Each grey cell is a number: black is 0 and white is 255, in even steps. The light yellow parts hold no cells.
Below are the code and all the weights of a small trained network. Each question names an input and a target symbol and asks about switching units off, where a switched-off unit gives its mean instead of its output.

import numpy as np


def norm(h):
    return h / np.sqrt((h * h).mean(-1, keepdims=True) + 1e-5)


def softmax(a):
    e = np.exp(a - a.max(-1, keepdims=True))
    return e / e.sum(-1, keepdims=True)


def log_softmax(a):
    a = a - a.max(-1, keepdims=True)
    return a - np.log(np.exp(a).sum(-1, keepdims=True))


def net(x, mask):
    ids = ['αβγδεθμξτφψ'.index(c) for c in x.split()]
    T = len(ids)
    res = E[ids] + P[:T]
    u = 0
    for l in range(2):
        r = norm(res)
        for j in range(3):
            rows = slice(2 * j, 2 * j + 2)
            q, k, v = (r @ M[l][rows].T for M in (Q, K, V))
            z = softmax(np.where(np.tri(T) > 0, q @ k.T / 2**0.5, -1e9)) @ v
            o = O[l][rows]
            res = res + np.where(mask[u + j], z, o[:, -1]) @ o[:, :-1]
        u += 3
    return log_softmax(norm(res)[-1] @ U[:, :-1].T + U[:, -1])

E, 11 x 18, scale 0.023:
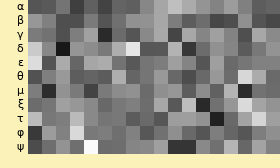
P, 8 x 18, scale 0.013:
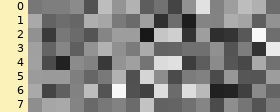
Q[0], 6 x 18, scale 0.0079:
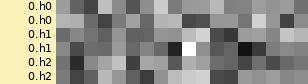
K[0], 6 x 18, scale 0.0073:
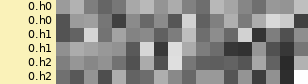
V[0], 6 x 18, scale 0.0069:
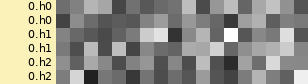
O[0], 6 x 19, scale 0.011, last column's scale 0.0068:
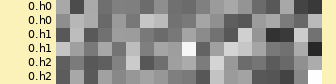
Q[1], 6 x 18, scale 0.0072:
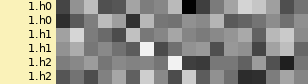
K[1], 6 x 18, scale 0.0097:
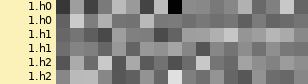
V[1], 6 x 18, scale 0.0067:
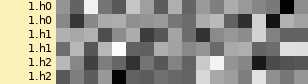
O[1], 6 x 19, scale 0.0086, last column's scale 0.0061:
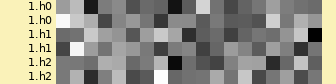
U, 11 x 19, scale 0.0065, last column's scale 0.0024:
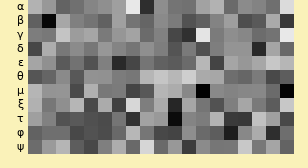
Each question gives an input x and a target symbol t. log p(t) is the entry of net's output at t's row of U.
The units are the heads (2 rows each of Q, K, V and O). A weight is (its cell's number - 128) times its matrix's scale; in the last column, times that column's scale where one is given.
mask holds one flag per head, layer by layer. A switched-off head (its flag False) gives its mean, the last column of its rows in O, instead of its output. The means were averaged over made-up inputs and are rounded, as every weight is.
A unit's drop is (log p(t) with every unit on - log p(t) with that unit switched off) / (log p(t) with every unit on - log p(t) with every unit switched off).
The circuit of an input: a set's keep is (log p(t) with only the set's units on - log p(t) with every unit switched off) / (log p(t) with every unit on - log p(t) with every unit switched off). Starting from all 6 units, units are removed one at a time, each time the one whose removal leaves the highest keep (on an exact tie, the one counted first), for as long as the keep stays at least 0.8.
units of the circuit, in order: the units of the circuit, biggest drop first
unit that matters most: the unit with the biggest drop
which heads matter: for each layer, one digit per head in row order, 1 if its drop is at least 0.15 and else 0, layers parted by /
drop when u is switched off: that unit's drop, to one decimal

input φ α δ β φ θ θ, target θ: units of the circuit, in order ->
1.h0; 0.h2
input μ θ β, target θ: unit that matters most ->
0.h1
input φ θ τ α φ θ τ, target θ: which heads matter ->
001 / 101
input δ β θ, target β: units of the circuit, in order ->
1.h2; 1.h1
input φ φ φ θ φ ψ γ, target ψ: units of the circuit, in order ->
1.h2; 0.h2
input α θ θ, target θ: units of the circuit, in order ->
0.h2; 1.h0
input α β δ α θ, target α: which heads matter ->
010 / 001
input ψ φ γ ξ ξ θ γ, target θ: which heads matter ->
000 / 101
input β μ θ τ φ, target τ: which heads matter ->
100 / 000
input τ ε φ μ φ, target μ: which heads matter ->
001 / 100
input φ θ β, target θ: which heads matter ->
000 / 000
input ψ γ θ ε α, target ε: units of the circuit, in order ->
0.h0; 0.h1; 1.h2
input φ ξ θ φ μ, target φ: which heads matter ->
010 / 000
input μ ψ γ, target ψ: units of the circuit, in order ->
1.h2
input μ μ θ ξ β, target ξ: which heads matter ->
010 / 000
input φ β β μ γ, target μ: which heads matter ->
000 / 100
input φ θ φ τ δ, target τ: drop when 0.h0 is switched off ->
0.6
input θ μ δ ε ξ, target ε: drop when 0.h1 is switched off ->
0.1
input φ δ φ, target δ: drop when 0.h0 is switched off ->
0.3
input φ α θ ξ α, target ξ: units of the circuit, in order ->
0.h1
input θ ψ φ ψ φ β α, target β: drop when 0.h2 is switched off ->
0.1
